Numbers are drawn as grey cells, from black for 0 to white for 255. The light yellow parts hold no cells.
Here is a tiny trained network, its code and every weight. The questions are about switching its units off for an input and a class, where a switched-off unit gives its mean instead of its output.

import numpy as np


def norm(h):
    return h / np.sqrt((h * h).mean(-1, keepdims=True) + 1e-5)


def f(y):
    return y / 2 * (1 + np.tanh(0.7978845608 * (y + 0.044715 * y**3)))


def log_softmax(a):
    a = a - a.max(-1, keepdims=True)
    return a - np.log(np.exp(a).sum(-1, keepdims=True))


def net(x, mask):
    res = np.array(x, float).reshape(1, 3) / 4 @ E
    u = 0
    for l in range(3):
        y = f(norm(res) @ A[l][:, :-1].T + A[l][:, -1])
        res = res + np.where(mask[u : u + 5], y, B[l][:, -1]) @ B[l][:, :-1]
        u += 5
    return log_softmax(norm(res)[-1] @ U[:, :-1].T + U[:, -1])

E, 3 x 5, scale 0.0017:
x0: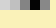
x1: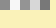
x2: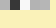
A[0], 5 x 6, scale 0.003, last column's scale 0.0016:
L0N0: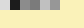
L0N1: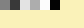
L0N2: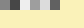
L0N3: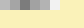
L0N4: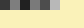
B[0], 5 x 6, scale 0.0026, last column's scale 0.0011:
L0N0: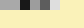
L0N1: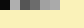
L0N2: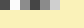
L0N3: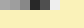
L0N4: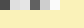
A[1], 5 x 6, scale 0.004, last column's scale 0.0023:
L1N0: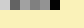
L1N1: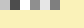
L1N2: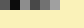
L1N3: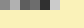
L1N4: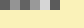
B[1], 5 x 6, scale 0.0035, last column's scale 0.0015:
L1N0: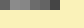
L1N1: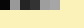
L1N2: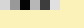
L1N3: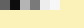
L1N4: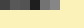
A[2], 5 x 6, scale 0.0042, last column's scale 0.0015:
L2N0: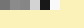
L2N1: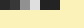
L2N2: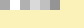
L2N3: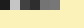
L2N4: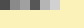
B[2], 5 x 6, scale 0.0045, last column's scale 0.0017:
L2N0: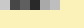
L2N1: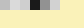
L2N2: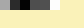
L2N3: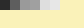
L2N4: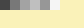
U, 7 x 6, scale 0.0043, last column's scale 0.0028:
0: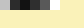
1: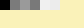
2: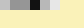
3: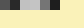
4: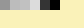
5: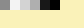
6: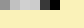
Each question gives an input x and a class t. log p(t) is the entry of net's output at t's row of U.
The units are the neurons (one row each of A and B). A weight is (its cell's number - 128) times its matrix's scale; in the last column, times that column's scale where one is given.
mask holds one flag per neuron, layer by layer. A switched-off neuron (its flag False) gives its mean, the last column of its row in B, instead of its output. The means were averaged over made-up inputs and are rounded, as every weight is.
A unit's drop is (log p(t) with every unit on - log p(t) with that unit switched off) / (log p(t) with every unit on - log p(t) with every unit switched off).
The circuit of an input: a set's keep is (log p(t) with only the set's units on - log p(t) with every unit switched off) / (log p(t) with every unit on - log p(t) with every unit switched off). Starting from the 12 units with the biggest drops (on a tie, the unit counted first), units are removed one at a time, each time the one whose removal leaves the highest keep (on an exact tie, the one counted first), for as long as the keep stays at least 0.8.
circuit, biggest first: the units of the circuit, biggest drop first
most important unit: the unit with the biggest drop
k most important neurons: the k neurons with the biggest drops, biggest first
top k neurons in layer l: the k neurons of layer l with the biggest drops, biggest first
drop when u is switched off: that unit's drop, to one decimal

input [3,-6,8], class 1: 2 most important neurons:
[L1N1, L0N2]
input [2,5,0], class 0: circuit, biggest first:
[L2N2]
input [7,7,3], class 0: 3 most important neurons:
[L2N2, L2N1, L0N4]
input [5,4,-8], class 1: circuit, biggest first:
[L1N3, L2N3]
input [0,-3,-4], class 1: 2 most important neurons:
[L0N4, L2N2]
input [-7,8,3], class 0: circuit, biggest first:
[L2N2, L2N0]
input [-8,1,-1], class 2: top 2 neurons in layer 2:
[L2N1, L2N0]
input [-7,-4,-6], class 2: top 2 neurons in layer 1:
[L1N1, L1N2]
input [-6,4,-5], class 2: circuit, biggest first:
[L2N1, L1N1, L2N0]
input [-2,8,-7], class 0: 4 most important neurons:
[L2N2, L1N1, L0N1, L0N2]
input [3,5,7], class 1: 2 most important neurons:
[L1N1, L1N2]
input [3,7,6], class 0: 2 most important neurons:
[L2N2, L0N4]
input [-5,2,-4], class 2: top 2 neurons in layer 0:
[L0N2, L0N1]
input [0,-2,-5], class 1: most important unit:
L0N4
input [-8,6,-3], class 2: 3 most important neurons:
[L2N1, L2N0, L1N2]
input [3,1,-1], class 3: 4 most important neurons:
[L1N3, L1N2, L2N1, L2N0]
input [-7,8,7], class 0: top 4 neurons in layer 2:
[L2N2, L2N0, L2N3, L2N1]
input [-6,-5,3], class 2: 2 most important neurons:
[L2N1, L2N2]
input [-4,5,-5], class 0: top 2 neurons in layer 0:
[L0N1, L0N2]
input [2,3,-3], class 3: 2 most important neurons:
[L1N3, L1N2]
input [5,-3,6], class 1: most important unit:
L1N1
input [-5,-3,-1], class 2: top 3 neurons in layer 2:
[L2N1, L2N2, L2N0]
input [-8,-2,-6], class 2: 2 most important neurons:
[L2N1, L1N1]
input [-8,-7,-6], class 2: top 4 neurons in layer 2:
[L2N1, L2N2, L2N0, L2N4]
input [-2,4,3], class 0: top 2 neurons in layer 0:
[L0N4, L0N3]
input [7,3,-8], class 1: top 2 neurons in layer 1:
[L1N3, L1N2]
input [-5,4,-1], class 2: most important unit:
L2N1
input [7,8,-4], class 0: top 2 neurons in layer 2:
[L2N2, L2N1]
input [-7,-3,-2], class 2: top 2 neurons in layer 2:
[L2N1, L2N0]
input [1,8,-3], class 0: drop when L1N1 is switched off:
0.0
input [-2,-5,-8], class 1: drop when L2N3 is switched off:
0.1
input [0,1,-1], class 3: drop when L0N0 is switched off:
-0.5
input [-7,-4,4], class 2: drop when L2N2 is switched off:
0.2
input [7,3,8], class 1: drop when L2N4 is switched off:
0.2
